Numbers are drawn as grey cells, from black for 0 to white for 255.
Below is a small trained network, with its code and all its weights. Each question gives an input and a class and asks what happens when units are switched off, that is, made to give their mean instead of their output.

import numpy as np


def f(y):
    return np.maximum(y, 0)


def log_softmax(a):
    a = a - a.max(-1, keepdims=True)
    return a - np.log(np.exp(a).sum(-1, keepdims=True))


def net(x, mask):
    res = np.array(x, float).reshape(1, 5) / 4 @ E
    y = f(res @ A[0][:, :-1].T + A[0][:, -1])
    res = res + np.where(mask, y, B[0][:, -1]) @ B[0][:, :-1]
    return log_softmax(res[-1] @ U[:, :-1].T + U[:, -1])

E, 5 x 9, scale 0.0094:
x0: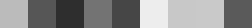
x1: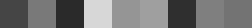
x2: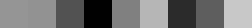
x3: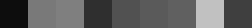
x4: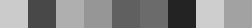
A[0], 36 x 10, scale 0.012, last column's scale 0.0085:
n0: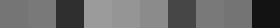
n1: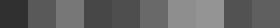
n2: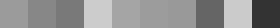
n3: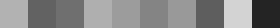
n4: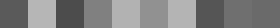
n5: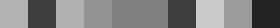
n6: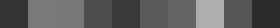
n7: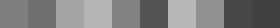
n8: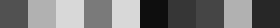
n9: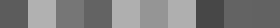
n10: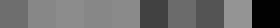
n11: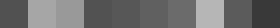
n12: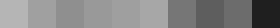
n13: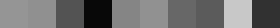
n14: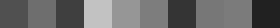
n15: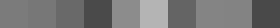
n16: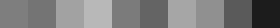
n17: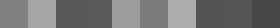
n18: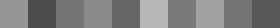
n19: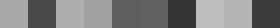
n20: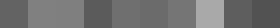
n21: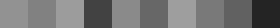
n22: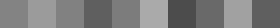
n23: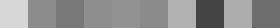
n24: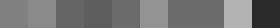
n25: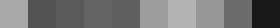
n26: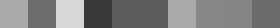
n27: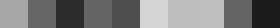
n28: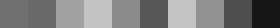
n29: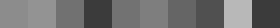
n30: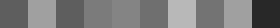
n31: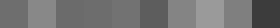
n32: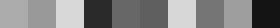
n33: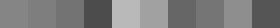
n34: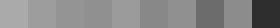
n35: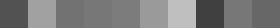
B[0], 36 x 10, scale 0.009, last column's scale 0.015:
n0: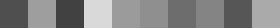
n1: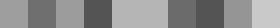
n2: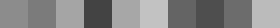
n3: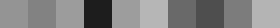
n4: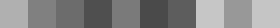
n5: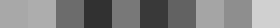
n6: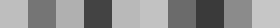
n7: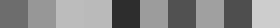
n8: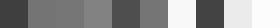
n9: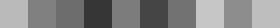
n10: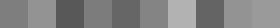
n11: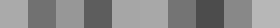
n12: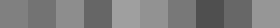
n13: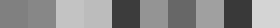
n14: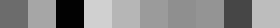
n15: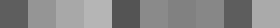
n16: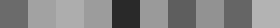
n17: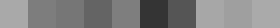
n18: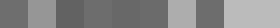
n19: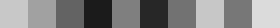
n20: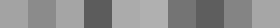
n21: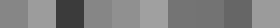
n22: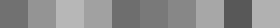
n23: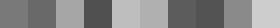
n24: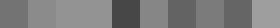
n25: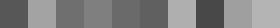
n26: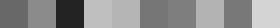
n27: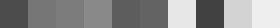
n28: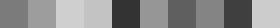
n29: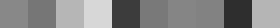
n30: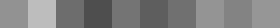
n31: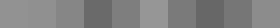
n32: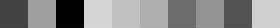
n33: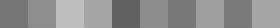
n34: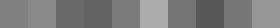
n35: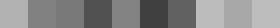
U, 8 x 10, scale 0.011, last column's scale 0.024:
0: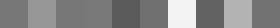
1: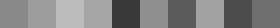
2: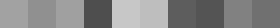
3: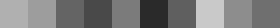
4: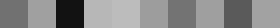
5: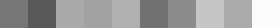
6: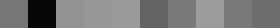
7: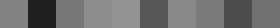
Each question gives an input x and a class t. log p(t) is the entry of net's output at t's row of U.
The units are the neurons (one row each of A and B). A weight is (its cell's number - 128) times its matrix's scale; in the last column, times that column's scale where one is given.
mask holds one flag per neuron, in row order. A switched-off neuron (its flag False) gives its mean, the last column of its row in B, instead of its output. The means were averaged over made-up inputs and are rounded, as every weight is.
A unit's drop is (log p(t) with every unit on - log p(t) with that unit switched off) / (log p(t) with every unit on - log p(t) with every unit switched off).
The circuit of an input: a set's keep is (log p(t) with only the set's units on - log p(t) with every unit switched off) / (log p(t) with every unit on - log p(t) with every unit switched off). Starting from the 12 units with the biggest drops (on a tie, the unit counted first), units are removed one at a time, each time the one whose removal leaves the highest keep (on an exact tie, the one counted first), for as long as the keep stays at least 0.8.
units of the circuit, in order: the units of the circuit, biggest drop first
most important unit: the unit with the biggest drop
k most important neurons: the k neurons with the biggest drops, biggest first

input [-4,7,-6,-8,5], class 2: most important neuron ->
n2
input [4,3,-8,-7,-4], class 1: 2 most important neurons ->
n28; n7
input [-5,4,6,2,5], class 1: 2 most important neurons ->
n27; n13
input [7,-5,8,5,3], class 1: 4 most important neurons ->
n13; n8; n29; n15
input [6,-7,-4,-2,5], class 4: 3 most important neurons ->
n32; n26; n8
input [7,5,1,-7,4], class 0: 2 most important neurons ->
n27; n18
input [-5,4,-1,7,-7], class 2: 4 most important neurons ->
n6; n1; n19; n11
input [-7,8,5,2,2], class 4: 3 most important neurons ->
n14; n0; n27
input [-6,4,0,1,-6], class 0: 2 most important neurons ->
n8; n19
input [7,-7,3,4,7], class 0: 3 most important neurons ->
n27; n25; n18
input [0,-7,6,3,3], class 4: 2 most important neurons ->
n32; n26
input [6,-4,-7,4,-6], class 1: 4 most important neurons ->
n28; n7; n8; n16
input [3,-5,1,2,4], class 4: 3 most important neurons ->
n32; n26; n8
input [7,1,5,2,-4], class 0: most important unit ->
n27
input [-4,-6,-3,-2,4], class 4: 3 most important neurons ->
n32; n26; n27
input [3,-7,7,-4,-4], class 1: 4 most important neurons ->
n13; n29; n14; n33
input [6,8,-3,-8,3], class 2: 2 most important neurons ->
n2; n3
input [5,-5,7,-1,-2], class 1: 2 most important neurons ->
n13; n8
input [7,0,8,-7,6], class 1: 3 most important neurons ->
n13; n8; n29
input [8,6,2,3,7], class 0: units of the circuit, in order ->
n27
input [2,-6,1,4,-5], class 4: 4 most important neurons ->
n32; n19; n26; n5
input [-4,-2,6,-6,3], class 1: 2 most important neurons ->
n13; n29
